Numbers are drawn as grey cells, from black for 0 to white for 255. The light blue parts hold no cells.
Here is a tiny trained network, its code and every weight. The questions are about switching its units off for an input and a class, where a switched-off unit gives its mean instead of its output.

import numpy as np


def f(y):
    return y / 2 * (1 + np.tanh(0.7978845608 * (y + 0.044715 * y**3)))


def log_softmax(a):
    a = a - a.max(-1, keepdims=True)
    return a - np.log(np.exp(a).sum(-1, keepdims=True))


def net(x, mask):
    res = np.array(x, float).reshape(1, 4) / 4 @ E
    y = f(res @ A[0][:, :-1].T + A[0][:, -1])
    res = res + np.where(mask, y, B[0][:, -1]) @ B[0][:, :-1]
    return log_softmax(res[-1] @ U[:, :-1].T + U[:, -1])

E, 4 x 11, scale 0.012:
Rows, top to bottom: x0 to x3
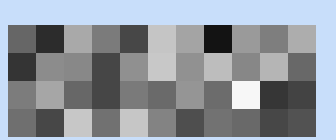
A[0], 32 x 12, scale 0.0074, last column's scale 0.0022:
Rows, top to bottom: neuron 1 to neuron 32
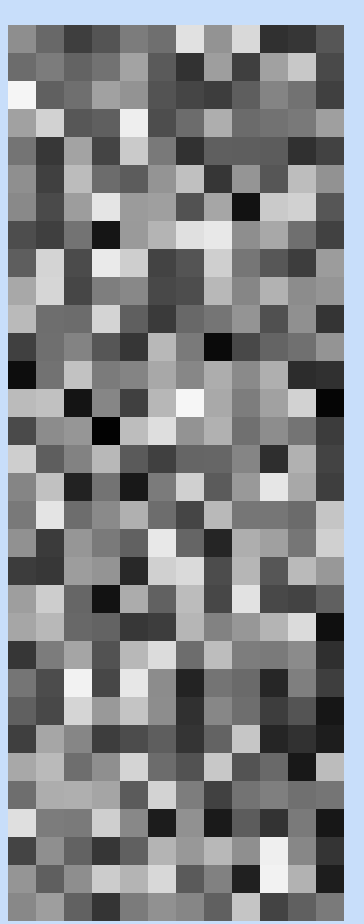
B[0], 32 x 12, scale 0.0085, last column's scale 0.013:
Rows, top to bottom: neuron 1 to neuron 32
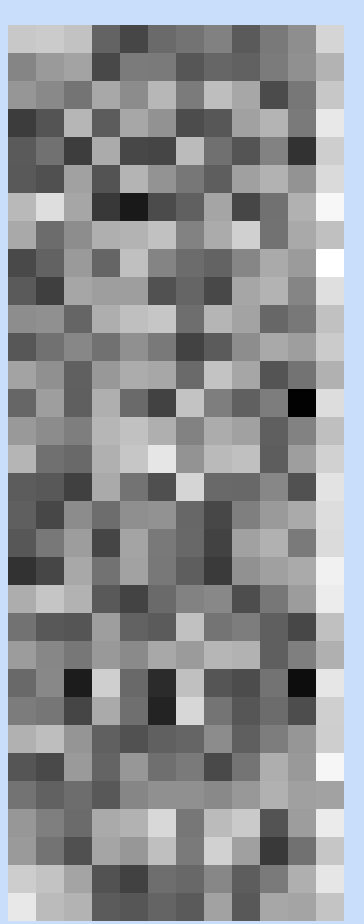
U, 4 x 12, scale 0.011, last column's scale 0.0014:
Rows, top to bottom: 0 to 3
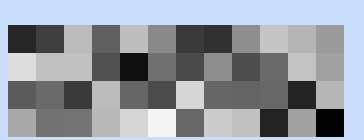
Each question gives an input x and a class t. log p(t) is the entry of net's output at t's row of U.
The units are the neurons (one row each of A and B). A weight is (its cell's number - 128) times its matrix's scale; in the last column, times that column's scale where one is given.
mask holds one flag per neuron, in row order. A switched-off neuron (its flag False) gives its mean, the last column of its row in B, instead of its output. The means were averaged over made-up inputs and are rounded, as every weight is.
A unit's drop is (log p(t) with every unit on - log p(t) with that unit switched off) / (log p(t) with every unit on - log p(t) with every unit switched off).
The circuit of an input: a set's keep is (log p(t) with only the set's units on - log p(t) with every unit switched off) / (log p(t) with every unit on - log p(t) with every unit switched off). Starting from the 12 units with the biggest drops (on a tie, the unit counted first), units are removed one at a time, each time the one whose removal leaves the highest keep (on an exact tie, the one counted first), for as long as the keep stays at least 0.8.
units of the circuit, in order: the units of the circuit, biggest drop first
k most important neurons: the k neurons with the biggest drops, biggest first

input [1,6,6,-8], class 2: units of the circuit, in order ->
(neuron 14)
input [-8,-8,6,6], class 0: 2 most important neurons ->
(neuron 27; neuron 4)
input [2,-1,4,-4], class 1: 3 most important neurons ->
(neuron 24; neuron 1; neuron 32)
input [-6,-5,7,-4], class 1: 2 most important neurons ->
(neuron 21; neuron 1)
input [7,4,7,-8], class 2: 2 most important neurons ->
(neuron 17; neuron 14)
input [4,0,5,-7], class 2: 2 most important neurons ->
(neuron 17; neuron 14)
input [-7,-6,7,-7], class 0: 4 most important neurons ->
(neuron 10; neuron 9; neuron 4; neuron 7)
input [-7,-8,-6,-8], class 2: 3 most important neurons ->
(neuron 14; neuron 22; neuron 17)
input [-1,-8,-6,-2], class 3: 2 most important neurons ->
(neuron 29; neuron 16)
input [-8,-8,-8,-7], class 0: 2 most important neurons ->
(neuron 10; neuron 9)
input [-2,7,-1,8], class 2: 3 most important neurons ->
(neuron 24; neuron 5; neuron 25)
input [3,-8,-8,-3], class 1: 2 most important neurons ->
(neuron 7; neuron 31)
